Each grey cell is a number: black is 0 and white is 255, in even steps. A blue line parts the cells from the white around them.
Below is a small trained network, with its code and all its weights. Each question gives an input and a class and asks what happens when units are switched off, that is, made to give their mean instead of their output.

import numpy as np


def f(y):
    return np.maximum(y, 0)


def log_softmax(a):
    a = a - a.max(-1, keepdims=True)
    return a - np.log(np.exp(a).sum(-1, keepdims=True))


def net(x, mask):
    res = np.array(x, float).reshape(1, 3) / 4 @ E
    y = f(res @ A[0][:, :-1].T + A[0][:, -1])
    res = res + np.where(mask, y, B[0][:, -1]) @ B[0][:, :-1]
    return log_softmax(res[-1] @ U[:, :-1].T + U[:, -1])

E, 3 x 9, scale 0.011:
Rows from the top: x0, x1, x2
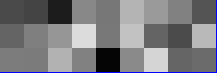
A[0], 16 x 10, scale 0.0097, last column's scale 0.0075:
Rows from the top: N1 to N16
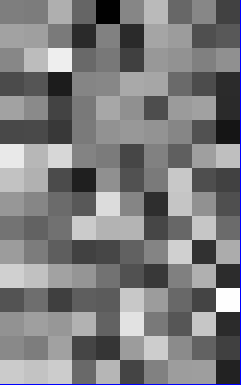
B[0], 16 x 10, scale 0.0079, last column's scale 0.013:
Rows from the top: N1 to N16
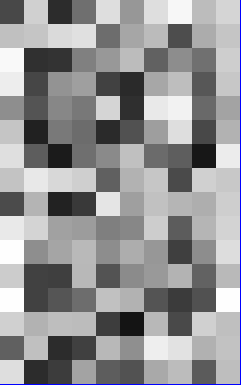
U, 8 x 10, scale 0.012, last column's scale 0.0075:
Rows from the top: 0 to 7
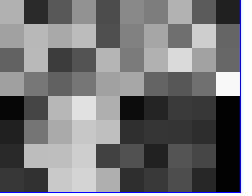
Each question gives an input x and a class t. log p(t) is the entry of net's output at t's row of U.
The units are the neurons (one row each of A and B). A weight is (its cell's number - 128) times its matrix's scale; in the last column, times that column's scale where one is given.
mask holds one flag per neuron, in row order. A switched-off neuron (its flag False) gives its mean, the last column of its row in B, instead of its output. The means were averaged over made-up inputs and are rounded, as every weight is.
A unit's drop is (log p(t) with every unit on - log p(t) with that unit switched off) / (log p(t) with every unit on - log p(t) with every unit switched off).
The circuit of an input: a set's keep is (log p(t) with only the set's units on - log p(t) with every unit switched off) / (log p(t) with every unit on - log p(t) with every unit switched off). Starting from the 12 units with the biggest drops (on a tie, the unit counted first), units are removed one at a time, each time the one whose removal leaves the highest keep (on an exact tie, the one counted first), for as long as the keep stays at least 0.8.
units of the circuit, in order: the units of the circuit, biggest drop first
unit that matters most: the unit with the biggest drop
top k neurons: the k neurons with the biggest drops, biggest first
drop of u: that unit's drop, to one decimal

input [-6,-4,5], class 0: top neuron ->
N3
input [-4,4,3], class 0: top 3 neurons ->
N7, N8, N2
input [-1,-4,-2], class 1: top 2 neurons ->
N8, N13
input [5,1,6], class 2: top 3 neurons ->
N1, N15, N7
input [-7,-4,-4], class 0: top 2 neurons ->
N16, N12
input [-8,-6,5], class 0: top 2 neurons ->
N7, N3
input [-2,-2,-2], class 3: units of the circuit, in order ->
N1, N4
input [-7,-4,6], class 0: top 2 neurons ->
N3, N7
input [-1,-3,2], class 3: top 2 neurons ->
N14, N10
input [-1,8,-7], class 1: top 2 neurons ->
N10, N14
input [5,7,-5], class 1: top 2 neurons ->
N10, N7
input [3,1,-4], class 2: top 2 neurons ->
N7, N11
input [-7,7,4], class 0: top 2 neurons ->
N7, N3
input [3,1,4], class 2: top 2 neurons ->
N1, N7
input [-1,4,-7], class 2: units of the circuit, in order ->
N9
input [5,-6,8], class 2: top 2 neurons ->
N15, N1
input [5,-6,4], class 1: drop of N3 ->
0.1
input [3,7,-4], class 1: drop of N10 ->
0.1
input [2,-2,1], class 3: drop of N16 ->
0.2
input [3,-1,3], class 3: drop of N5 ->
0.2
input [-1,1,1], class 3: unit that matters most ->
N4
